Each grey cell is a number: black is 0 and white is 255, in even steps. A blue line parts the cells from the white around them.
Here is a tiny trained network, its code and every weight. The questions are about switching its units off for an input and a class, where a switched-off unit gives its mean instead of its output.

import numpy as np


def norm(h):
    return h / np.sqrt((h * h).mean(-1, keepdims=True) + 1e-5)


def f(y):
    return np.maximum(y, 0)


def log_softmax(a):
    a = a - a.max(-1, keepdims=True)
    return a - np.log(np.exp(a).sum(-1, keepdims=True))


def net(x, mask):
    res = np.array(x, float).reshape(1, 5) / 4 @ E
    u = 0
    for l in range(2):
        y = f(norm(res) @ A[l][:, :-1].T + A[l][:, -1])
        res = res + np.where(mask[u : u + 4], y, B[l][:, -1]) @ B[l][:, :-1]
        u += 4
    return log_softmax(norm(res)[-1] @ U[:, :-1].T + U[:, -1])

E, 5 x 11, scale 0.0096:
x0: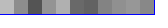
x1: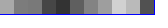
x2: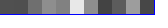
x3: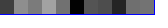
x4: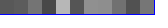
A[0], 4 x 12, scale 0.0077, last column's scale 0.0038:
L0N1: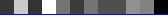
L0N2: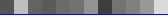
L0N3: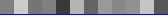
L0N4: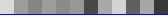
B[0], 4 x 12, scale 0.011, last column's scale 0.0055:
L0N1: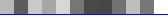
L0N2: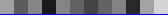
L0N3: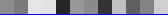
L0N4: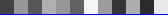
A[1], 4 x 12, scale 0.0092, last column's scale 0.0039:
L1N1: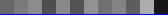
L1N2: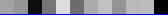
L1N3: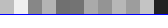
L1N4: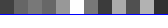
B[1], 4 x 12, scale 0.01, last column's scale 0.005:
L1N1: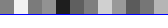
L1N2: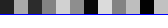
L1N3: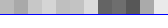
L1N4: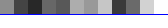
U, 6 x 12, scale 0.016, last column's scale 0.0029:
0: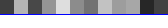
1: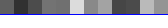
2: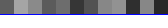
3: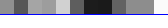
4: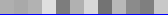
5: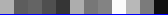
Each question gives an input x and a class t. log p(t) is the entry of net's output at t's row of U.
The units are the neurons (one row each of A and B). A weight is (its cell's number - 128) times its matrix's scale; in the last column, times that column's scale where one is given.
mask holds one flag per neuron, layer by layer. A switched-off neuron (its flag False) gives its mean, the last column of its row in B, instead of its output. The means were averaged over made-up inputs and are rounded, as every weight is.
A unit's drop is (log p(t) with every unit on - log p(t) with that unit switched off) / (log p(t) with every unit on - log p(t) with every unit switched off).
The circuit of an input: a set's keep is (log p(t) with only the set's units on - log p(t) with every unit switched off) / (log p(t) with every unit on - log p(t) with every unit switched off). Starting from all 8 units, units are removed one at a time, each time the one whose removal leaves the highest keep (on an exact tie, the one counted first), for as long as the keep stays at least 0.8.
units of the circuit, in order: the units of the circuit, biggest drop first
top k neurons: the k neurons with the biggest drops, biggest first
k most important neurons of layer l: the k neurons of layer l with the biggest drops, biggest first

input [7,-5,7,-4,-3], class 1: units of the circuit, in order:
L1N4
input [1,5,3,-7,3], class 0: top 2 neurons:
L0N3, L1N2
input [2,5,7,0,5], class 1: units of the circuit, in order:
L0N4, L1N4
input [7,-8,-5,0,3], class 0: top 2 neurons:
L1N2, L0N3
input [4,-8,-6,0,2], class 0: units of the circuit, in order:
L0N3, L1N2
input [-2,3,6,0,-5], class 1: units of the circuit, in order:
L1N4, L0N4
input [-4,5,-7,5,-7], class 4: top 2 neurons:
L1N3, L0N3
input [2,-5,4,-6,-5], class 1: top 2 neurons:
L1N4, L0N1
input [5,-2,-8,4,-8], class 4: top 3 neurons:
L1N3, L0N4, L0N3
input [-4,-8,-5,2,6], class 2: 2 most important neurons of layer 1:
L1N1, L1N3
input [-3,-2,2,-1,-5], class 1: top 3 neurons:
L1N4, L0N4, L0N1
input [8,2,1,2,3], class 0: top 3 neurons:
L0N3, L1N2, L0N2
